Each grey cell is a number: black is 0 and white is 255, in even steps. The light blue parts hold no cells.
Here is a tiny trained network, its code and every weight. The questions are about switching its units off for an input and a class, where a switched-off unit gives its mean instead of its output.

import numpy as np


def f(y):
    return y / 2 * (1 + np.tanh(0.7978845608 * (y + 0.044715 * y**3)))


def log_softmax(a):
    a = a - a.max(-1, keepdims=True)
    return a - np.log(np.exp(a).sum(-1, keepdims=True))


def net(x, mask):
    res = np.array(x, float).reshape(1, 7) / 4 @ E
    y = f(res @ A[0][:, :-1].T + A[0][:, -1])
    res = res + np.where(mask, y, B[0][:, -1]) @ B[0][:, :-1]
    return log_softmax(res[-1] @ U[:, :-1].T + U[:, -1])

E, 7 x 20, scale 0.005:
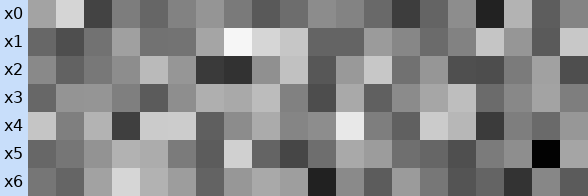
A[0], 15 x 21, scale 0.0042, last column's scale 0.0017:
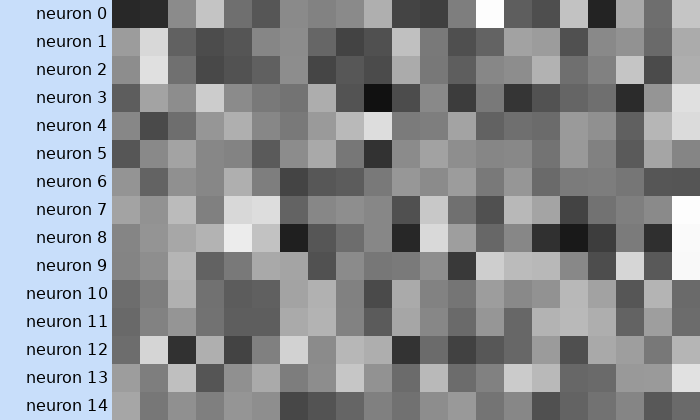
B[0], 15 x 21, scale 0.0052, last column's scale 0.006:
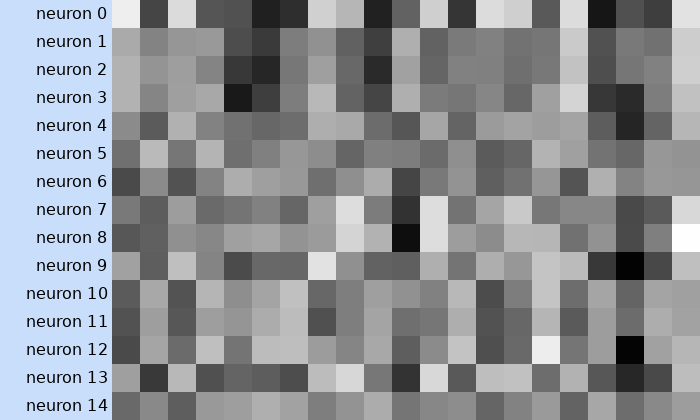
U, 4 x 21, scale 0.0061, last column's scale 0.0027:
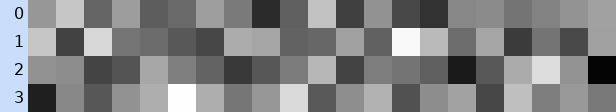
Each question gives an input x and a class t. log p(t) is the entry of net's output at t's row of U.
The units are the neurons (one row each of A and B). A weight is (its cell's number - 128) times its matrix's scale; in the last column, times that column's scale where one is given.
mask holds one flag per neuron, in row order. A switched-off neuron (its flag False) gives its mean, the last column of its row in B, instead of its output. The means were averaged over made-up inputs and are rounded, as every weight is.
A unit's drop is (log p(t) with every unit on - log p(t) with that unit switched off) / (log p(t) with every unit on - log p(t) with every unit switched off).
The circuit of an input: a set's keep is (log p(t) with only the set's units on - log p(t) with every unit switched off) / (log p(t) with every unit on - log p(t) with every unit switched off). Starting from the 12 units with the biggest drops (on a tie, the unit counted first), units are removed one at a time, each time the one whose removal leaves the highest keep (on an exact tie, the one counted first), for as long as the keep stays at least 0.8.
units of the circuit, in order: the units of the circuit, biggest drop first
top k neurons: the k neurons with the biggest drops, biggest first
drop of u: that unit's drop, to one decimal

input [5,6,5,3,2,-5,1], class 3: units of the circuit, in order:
(neuron 0)
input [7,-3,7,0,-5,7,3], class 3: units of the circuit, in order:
(neuron 8; neuron 0)
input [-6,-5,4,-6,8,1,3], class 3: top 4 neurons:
(neuron 0; neuron 6; neuron 8; neuron 14)
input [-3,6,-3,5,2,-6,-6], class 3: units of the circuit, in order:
(neuron 0; neuron 11)
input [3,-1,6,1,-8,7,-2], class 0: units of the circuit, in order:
(neuron 7; neuron 13)
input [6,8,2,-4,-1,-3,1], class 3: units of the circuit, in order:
(neuron 2; neuron 0)
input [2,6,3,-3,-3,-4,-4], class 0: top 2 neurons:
(neuron 8; neuron 7)
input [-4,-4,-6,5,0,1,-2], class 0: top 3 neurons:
(neuron 0; neuron 8; neuron 7)
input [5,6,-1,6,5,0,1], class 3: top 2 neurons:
(neuron 0; neuron 12)
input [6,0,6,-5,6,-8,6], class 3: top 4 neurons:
(neuron 0; neuron 8; neuron 14; neuron 3)
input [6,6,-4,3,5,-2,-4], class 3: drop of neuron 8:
-0.1
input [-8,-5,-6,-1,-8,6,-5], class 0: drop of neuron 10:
0.2
